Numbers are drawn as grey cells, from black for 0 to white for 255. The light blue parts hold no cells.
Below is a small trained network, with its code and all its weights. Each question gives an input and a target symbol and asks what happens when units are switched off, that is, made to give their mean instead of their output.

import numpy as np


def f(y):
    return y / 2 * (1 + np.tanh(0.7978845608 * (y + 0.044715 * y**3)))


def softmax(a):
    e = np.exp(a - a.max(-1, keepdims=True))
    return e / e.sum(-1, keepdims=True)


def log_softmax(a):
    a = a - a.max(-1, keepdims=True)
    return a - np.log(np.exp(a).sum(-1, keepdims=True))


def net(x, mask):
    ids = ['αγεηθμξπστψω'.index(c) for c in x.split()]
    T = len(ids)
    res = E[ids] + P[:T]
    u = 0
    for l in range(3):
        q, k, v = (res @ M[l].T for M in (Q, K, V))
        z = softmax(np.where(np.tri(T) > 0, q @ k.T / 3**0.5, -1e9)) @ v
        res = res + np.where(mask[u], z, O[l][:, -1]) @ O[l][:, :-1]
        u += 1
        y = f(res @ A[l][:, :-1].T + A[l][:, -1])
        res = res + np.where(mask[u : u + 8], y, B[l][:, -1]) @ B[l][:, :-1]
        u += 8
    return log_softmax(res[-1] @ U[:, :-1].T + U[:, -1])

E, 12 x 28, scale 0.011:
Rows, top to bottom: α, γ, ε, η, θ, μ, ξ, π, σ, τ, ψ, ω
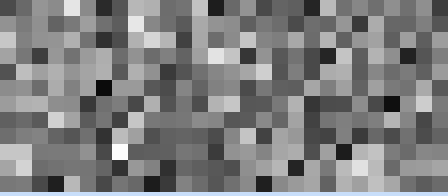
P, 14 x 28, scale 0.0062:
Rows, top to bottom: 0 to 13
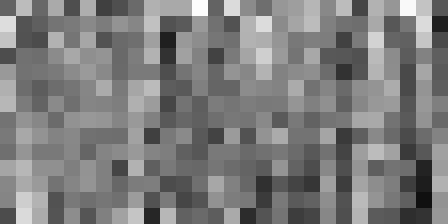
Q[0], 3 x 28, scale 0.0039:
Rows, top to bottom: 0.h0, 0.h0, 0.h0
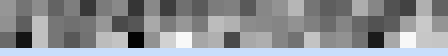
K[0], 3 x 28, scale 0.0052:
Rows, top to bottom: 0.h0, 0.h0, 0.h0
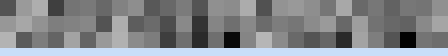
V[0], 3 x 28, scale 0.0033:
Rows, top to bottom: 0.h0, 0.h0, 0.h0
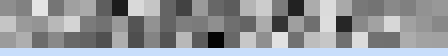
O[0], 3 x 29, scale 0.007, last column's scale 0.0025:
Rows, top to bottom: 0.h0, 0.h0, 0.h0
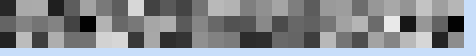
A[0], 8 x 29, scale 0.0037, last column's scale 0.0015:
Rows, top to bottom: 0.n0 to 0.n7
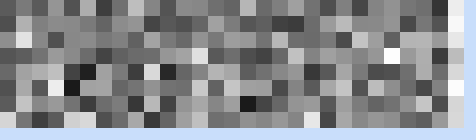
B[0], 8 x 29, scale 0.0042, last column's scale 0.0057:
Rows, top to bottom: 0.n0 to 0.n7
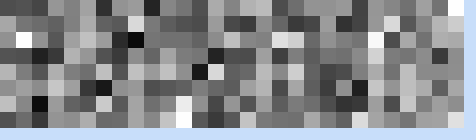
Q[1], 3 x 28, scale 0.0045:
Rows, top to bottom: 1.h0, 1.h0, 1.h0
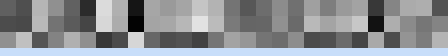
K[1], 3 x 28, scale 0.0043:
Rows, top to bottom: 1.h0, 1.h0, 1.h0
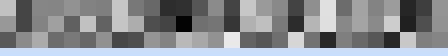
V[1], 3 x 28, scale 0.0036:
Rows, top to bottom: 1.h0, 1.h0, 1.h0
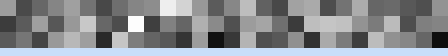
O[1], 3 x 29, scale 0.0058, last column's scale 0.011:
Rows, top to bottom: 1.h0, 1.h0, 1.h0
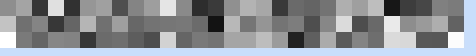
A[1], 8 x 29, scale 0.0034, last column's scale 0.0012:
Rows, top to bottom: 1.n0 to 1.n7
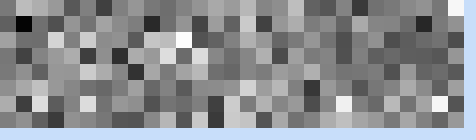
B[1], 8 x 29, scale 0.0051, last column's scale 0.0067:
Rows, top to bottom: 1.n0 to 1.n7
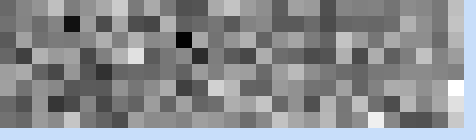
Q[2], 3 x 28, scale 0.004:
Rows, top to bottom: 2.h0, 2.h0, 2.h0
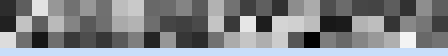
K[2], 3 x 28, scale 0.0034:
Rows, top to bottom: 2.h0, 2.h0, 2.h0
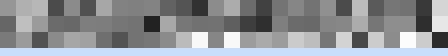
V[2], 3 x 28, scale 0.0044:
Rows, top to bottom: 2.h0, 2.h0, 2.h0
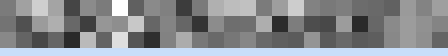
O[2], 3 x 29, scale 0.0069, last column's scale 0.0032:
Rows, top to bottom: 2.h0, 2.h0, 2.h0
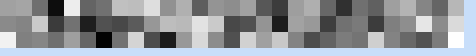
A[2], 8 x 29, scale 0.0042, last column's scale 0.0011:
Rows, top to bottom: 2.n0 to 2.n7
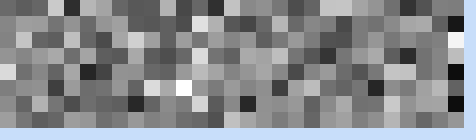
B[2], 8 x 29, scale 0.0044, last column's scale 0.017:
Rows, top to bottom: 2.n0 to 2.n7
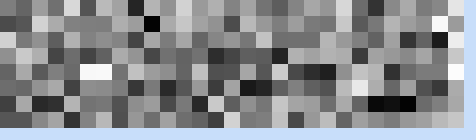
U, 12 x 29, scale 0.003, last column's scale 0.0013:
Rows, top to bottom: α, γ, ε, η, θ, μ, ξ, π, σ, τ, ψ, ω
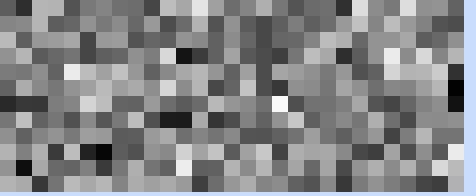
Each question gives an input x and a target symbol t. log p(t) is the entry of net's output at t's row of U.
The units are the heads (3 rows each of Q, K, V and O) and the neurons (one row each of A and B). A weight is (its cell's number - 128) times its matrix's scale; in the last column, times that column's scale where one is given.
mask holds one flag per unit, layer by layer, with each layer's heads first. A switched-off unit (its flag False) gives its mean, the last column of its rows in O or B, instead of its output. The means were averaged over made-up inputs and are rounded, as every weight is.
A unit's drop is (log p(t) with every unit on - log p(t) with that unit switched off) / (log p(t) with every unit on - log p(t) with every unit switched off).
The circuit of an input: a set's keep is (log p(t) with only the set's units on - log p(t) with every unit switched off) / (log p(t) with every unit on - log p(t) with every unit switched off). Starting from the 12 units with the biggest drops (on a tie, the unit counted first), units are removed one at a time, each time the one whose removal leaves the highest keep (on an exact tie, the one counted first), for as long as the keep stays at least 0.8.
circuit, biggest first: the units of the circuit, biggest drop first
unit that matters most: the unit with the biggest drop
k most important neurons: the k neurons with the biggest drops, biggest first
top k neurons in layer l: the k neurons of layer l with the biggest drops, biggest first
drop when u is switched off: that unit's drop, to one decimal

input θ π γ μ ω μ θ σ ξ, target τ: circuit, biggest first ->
1.h0, 2.n4, 2.n7
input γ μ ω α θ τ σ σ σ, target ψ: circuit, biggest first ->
0.h0, 1.h0, 1.n6, 2.n4
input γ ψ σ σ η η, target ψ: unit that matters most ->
0.h0
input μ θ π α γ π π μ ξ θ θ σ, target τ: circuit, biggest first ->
1.h0, 2.n4, 2.h0, 2.n7
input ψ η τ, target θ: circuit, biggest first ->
1.h0, 0.h0, 2.n1
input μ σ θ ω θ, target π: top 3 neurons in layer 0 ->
0.n3, 0.n5, 0.n6
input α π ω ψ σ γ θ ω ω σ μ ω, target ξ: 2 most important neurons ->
2.n6, 0.n3
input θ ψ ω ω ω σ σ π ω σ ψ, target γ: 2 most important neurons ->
2.n5, 0.n5
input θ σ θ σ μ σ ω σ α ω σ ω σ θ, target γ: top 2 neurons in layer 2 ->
2.n5, 2.n4
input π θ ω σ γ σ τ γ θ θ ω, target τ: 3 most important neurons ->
0.n3, 2.n4, 2.n6
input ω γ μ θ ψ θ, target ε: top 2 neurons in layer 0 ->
0.n3, 0.n7
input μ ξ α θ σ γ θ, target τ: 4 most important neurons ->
0.n5, 2.n4, 1.n1, 2.n2
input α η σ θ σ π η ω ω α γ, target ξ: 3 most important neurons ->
2.n6, 0.n3, 1.n7
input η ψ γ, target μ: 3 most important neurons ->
1.n2, 0.n7, 2.n0
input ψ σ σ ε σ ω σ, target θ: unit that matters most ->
1.h0
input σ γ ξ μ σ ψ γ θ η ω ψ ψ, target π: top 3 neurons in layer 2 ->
2.n3, 2.n0, 2.n7
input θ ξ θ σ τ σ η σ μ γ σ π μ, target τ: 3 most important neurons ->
2.n4, 1.n1, 2.n7
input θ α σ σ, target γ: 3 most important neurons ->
2.n5, 0.n5, 1.n0
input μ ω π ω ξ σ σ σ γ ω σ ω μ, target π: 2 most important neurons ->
1.n1, 2.n0
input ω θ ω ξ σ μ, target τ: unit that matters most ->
1.h0
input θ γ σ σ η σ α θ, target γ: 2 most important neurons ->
2.n5, 0.n5
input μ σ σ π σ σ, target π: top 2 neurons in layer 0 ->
0.n3, 0.n6
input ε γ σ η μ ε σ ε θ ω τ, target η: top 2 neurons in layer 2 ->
2.n4, 2.n0
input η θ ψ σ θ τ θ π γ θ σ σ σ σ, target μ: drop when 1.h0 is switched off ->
0.9
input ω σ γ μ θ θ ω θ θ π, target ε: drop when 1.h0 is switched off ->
0.2
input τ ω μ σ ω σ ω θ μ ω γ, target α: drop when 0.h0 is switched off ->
1.7
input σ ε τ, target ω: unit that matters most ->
2.h0
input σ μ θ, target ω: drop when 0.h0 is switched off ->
0.3
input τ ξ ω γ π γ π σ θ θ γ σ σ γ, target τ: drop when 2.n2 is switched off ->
0.2
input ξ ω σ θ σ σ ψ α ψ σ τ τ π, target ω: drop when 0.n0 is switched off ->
0.0
